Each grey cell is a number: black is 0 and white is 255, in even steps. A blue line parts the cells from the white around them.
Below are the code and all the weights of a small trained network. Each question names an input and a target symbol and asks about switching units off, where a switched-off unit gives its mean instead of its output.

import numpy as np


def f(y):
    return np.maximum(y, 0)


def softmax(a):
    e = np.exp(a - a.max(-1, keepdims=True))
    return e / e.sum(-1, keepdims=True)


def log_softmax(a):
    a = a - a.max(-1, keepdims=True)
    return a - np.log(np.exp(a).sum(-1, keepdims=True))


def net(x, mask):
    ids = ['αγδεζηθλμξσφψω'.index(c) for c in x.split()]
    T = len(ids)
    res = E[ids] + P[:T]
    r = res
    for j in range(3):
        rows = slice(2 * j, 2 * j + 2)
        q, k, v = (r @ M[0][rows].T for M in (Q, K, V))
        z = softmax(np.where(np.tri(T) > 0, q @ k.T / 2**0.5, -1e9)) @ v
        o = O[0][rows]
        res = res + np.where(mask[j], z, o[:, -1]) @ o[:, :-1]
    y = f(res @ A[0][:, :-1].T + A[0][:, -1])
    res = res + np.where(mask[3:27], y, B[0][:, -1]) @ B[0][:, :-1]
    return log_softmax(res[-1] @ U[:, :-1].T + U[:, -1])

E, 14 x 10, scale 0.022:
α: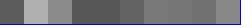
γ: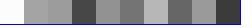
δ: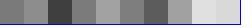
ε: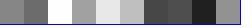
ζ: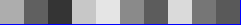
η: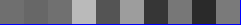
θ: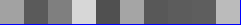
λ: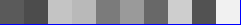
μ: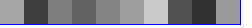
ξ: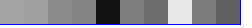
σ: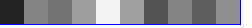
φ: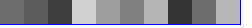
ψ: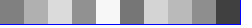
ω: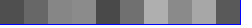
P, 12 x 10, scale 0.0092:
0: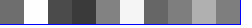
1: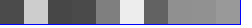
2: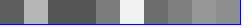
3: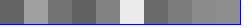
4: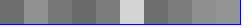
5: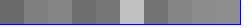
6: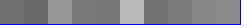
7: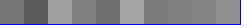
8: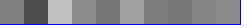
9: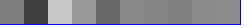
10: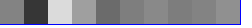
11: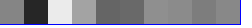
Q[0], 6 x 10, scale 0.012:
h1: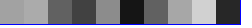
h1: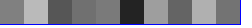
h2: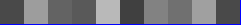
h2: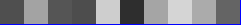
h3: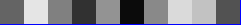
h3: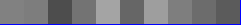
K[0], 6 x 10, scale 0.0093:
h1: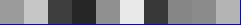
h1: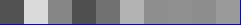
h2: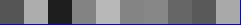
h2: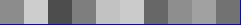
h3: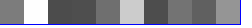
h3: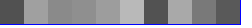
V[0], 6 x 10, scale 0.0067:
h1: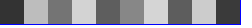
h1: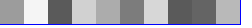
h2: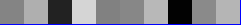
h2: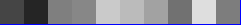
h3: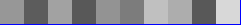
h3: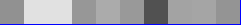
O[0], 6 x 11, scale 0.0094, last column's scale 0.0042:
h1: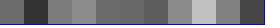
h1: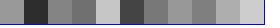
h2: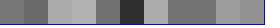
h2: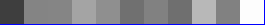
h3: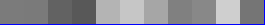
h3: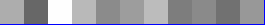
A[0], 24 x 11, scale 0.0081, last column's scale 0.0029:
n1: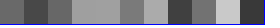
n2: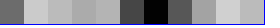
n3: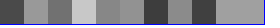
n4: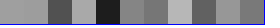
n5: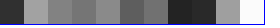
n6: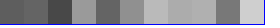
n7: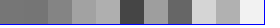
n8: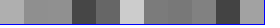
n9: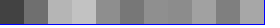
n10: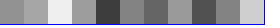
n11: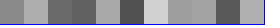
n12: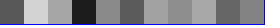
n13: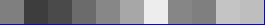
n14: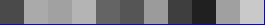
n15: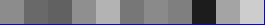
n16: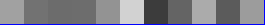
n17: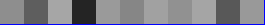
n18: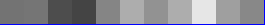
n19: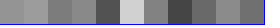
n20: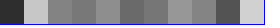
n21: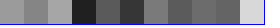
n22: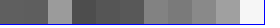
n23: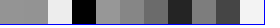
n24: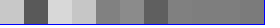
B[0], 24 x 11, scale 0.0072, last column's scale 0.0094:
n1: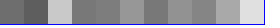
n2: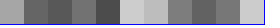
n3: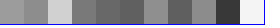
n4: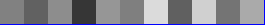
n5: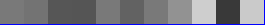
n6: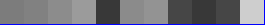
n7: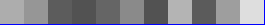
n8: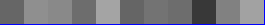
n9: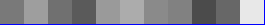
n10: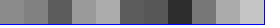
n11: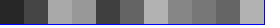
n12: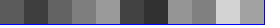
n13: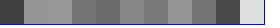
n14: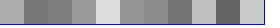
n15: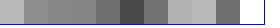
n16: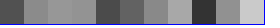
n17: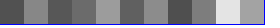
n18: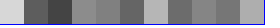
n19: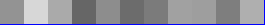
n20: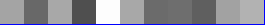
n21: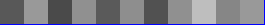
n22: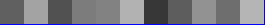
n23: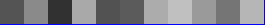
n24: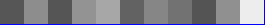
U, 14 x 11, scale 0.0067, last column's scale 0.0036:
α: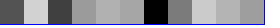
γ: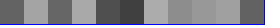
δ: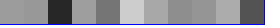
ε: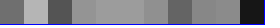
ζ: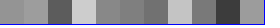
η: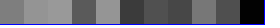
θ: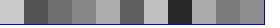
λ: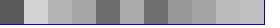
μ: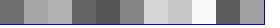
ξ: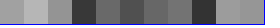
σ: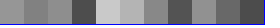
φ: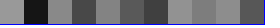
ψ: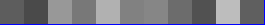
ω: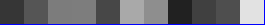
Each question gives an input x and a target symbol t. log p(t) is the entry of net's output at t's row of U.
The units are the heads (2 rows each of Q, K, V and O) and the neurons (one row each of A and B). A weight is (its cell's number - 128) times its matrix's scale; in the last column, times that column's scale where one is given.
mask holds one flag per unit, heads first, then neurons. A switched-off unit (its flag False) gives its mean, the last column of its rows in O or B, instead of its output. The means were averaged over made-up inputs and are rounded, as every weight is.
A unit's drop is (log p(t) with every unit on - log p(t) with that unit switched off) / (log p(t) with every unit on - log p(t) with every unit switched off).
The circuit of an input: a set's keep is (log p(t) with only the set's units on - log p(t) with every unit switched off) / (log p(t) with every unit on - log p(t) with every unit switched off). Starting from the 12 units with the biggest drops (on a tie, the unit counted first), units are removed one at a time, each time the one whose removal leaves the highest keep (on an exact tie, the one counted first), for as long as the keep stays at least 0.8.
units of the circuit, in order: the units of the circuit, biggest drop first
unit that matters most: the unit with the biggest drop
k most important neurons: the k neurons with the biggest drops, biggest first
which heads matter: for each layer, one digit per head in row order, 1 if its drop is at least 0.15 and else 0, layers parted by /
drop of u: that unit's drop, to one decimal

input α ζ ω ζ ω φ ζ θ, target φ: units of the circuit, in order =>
h1, n1
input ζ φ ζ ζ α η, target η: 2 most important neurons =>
n3, n10
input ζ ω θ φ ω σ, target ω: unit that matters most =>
h1
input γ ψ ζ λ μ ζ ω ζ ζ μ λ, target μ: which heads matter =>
101
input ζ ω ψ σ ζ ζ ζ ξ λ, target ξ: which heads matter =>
110
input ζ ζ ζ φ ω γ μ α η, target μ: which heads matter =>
001
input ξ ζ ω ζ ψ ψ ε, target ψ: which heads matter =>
101
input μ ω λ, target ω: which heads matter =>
100
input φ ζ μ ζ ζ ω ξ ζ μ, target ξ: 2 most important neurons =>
n8, n19
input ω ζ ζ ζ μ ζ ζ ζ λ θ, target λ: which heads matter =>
001
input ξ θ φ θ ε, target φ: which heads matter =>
101
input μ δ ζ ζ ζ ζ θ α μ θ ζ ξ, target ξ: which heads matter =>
010
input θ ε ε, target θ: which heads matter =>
010
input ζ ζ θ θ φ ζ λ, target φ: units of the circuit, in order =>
h1
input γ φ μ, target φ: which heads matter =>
100
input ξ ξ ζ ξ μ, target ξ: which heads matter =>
010
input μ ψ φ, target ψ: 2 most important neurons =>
n1, n24
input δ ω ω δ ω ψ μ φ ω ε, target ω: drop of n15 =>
0.1
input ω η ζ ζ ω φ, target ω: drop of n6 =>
0.6
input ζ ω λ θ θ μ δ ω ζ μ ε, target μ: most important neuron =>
n5
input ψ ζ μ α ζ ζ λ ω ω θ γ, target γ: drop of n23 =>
0.4
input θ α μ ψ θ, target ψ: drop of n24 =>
0.2
